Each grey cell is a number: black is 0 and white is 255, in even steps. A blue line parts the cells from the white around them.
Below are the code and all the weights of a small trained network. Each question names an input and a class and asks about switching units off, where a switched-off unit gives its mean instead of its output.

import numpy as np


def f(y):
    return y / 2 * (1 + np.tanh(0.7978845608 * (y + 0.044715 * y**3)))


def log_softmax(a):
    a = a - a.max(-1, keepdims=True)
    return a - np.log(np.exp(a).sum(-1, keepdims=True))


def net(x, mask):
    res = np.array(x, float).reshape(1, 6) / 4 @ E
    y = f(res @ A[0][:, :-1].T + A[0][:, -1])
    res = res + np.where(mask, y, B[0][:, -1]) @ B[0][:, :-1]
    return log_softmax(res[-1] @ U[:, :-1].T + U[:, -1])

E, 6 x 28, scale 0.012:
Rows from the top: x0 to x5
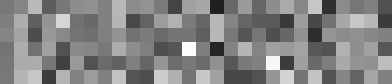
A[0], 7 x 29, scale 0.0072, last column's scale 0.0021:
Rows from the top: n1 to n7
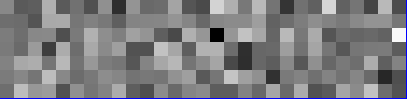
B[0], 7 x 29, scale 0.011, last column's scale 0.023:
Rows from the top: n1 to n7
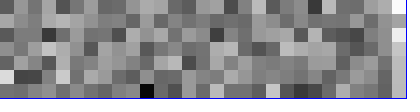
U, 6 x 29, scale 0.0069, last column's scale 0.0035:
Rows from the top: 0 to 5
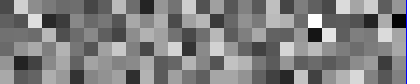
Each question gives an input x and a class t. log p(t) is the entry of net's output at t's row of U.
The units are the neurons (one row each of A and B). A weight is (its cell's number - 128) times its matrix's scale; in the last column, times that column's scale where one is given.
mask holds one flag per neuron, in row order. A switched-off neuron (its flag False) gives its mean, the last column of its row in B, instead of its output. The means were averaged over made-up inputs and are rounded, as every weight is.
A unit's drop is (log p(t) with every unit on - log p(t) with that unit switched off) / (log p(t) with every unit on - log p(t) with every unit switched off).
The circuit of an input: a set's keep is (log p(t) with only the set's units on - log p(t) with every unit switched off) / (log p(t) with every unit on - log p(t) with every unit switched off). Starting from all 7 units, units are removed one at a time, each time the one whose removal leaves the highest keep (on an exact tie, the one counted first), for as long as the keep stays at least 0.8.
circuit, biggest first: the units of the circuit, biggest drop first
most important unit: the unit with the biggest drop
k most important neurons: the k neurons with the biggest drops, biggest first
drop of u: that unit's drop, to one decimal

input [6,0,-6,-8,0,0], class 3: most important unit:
n4
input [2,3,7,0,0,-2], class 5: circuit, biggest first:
n3, n1
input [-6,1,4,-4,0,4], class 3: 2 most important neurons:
n4, n5
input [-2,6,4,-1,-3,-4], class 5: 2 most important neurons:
n6, n3
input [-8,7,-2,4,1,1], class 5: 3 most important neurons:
n3, n6, n2
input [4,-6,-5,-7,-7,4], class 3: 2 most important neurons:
n4, n5
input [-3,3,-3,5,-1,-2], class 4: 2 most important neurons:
n1, n6
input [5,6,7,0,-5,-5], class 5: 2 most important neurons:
n3, n2
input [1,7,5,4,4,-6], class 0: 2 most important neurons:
n7, n4
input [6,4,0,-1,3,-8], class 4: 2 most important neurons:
n1, n6
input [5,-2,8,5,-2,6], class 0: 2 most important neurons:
n7, n5
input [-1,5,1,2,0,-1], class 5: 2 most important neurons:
n3, n6
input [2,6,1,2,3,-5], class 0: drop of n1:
0.1
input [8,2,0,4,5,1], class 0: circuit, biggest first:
n7
